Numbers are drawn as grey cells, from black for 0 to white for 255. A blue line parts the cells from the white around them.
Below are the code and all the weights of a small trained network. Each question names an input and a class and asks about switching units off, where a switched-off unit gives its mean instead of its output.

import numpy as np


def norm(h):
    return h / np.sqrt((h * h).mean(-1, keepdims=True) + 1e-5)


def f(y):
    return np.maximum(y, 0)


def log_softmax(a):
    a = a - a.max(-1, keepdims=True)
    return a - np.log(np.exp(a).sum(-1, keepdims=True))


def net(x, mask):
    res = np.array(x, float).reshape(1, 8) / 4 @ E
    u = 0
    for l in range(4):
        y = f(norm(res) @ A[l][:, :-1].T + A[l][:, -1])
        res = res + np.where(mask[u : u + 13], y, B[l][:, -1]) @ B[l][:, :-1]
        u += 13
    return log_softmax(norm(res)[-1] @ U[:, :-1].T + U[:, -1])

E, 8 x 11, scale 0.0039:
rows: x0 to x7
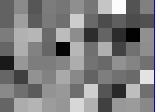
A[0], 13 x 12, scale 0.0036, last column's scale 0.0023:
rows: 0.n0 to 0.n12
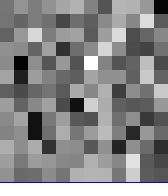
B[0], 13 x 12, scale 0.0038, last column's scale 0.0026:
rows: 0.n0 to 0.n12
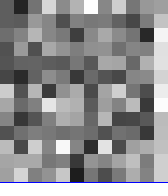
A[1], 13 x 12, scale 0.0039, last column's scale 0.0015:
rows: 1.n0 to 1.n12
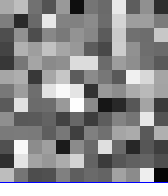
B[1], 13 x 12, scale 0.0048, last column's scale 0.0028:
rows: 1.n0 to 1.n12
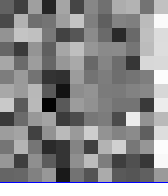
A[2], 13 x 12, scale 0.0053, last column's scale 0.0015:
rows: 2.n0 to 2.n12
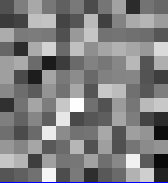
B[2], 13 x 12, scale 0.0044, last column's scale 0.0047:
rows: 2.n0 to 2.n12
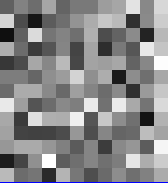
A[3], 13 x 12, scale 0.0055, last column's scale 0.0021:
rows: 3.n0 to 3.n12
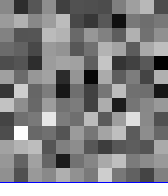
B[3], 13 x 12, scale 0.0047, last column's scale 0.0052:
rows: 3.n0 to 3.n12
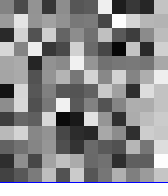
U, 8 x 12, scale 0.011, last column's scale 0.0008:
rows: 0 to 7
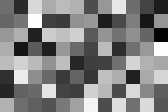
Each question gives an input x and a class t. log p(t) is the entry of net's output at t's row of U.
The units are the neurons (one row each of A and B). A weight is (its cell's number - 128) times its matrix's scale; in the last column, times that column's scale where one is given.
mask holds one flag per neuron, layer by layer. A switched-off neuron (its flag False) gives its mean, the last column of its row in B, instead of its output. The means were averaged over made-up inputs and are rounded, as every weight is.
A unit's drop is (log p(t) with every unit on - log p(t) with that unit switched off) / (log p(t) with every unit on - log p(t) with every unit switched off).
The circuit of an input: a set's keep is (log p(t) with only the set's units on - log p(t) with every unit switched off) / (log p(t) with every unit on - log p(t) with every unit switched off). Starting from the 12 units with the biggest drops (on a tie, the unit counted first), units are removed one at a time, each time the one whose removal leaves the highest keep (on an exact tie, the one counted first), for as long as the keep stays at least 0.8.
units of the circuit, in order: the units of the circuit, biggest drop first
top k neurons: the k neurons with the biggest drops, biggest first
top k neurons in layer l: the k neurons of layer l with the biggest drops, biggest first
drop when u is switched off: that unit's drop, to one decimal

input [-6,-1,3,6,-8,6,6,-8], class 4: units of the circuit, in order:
(3.n1; 3.n7)
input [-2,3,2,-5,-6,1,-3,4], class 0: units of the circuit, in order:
(2.n8)
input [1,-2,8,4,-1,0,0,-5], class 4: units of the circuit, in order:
(0.n10; 3.n7; 2.n10)
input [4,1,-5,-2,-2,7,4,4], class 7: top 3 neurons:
(1.n1; 2.n7; 0.n0)
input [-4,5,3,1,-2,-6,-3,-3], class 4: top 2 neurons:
(0.n10; 2.n10)
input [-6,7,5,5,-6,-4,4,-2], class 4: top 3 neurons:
(0.n10; 3.n1; 3.n7)
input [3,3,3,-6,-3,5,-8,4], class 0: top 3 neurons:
(0.n2; 2.n8; 1.n0)
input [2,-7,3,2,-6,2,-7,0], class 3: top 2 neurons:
(0.n5; 1.n8)
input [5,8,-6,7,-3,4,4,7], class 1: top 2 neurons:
(1.n7; 2.n2)
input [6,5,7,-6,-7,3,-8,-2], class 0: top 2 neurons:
(2.n8; 1.n0)
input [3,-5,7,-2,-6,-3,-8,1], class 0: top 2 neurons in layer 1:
(1.n0; 1.n5)
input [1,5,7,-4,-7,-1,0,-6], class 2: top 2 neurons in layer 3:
(3.n4; 3.n12)
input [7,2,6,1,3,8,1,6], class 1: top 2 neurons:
(1.n11; 1.n7)
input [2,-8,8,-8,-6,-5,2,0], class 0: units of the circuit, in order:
(2.n8)
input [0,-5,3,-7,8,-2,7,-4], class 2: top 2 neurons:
(2.n8; 0.n8)
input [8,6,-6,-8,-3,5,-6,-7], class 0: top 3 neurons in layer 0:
(0.n2; 0.n9; 0.n4)
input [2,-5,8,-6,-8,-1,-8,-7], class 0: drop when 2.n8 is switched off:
0.2
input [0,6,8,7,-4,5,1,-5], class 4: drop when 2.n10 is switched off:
0.2
